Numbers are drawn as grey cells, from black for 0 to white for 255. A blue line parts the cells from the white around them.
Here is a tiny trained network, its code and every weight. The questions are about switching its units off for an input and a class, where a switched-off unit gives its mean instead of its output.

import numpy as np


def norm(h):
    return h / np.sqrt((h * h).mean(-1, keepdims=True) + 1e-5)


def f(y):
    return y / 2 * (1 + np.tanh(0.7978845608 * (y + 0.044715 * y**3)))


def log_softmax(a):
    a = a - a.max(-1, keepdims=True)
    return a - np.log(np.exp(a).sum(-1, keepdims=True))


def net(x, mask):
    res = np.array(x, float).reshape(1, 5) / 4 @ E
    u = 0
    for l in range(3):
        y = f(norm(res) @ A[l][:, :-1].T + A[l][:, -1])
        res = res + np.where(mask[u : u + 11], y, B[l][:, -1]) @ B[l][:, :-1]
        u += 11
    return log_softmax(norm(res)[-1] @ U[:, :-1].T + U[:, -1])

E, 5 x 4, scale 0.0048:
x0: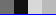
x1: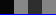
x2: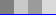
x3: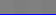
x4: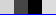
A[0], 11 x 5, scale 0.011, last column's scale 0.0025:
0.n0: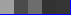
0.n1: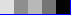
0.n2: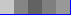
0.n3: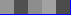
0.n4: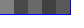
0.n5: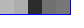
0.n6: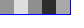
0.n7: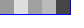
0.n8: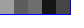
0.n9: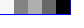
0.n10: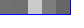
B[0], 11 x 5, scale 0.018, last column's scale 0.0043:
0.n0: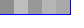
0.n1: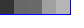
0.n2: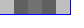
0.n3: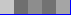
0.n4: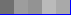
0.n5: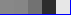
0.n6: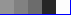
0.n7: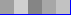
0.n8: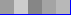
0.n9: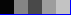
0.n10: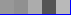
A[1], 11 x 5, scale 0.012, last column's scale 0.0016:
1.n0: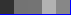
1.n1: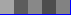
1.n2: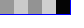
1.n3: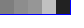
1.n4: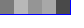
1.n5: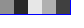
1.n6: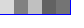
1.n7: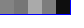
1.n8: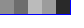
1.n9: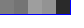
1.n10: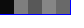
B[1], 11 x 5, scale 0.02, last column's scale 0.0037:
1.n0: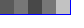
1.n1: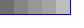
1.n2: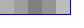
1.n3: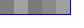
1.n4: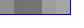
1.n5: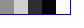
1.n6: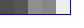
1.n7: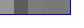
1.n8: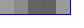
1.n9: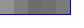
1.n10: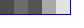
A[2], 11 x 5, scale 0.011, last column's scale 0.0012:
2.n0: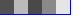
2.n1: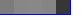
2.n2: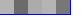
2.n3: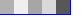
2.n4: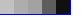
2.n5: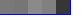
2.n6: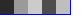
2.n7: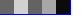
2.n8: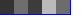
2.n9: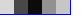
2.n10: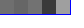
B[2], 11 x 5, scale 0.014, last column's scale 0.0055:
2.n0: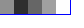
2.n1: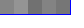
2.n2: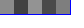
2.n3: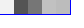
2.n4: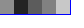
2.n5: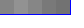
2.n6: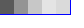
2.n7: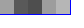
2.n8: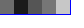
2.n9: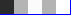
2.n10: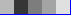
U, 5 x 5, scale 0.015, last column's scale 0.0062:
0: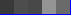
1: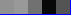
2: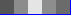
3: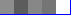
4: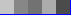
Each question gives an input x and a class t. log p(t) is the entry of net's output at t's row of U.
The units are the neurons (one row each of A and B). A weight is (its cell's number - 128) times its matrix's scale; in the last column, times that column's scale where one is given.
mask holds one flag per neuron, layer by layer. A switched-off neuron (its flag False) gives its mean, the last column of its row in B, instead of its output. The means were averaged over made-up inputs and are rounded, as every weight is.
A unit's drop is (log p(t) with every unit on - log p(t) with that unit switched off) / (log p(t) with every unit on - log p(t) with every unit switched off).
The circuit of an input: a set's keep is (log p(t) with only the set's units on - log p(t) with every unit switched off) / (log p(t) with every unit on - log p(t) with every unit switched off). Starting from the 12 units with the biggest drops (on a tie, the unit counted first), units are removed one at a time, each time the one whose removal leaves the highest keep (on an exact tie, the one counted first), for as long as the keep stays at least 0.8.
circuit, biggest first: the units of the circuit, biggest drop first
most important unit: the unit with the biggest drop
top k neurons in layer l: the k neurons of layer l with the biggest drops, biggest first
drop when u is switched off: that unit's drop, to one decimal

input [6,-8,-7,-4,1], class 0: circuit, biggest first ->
[0.n9]
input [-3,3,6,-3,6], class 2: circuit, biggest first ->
[1.n5 2.n9 0.n9]
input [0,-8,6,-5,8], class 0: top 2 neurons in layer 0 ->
[0.n9 0.n1]
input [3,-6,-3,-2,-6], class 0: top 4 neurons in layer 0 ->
[0.n9 0.n1 0.n5 0.n2]
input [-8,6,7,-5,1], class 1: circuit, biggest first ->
[0.n5 0.n9]
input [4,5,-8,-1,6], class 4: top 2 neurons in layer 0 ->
[0.n4 0.n0]
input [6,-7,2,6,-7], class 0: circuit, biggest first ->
[0.n9 2.n9]
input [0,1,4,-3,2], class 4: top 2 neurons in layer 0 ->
[0.n7 0.n6]
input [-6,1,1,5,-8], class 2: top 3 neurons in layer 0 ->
[0.n5 0.n2 0.n9]
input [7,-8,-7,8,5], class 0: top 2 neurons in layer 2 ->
[2.n9 2.n0]
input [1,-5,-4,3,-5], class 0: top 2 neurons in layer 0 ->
[0.n9 0.n1]
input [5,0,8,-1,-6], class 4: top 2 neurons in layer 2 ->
[2.n3 2.n9]
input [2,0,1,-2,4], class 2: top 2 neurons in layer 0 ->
[0.n10 0.n6]
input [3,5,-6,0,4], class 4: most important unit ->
0.n9
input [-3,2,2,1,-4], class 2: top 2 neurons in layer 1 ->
[1.n5 1.n1]
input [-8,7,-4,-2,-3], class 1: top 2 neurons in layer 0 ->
[0.n6 0.n9]
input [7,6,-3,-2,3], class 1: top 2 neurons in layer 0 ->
[0.n9 0.n3]
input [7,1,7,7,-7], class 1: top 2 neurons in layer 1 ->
[1.n5 1.n8]
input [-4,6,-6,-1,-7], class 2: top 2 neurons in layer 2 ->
[2.n6 2.n8]
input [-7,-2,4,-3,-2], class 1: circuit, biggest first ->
[0.n6]
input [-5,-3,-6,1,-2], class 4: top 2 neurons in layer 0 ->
[0.n8 0.n0]
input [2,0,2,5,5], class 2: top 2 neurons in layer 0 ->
[0.n10 0.n6]
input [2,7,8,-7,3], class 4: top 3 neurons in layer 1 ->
[1.n2 1.n6 1.n3]
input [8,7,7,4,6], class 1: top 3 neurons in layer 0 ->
[0.n9 0.n3 0.n1]
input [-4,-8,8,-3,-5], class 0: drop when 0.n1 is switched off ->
0.8
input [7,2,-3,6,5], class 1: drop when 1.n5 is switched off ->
0.9
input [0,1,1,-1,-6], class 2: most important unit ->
2.n6
